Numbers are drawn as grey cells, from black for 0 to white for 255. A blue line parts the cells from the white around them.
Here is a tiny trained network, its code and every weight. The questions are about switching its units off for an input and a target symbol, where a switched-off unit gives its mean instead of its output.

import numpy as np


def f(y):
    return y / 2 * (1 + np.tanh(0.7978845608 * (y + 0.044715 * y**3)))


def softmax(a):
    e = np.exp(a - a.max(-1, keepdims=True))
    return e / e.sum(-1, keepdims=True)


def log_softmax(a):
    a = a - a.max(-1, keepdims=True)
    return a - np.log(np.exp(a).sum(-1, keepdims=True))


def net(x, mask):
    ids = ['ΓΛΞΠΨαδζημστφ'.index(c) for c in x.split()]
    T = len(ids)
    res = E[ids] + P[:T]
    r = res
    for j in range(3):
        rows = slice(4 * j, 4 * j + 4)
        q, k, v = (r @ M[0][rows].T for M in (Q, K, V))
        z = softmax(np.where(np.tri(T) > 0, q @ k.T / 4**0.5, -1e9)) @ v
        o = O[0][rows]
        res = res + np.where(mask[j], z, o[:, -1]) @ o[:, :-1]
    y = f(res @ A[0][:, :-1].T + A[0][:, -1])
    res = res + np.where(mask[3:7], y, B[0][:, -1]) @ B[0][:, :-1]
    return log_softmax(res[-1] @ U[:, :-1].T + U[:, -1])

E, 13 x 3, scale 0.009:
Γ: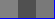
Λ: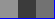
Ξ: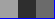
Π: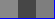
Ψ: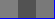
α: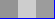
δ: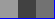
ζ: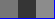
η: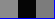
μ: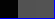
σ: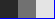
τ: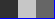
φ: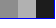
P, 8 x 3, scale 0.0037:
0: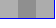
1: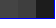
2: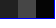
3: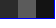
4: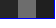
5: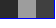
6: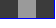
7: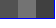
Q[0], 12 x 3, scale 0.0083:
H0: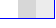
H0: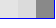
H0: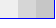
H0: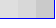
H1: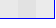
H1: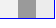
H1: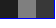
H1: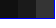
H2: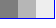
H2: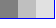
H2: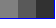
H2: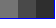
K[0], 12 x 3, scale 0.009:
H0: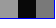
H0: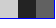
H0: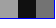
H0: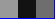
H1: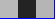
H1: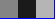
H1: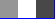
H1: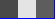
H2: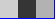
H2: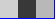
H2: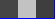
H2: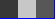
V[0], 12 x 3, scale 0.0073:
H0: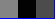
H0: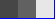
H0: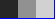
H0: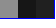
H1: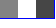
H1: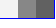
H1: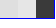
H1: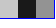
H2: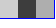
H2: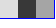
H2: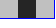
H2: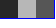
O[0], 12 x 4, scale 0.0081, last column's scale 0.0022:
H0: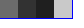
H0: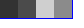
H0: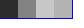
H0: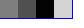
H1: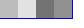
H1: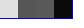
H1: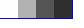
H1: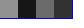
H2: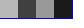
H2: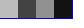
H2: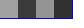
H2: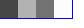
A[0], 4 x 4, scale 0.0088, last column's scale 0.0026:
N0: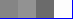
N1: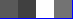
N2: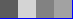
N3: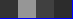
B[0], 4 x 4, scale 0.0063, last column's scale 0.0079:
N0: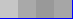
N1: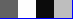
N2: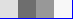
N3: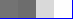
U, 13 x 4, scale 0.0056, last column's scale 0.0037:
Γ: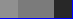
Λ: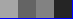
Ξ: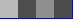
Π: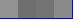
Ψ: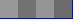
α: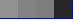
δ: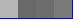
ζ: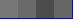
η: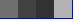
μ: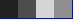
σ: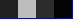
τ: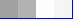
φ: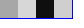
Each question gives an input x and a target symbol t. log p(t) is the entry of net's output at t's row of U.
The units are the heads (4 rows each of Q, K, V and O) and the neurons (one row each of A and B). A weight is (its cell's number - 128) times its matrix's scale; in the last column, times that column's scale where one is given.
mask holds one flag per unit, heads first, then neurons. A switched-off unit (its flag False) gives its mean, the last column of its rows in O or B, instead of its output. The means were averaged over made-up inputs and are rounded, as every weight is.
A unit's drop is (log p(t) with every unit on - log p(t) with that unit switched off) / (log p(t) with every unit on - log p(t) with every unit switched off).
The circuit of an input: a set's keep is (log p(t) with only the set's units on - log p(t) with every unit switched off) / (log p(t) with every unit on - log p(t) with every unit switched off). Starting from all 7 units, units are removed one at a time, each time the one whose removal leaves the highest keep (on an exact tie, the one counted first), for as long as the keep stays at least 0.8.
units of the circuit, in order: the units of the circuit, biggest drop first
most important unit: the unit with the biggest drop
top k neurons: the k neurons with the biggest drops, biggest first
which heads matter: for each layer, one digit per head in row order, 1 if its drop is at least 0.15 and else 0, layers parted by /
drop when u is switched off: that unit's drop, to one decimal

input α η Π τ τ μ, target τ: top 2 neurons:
(N2, N3)
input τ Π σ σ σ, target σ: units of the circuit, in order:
(N1, H0)
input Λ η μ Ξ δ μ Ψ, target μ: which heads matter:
010
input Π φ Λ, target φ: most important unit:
H1
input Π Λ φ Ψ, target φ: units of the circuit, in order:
(H1, H0)
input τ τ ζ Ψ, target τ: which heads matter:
111
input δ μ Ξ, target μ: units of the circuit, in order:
(H1, N3, H2)
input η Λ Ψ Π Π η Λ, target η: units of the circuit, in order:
(H0, H1)
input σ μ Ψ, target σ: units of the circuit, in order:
(N1, H0, H1)
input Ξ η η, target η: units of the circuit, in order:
(H1, H0)
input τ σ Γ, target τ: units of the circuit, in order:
(H0, H1)
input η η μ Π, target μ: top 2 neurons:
(N3, N1)
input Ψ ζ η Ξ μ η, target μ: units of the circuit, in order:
(H1, N2)
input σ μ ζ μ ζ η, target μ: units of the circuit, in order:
(H1)
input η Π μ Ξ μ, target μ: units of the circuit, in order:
(N3, H1)
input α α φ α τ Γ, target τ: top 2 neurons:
(N1, N2)
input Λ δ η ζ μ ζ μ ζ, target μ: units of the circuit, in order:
(H1, N2)
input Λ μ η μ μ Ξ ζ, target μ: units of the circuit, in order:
(H1, N3, H2)
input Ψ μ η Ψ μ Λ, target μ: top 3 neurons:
(N3, N1, N2)
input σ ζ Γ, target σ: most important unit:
N1
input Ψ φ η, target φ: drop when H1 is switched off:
0.6
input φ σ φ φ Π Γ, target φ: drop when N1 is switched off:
-0.2
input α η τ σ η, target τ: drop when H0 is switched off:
0.4
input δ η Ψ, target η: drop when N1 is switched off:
0.0
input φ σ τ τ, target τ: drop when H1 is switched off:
0.2
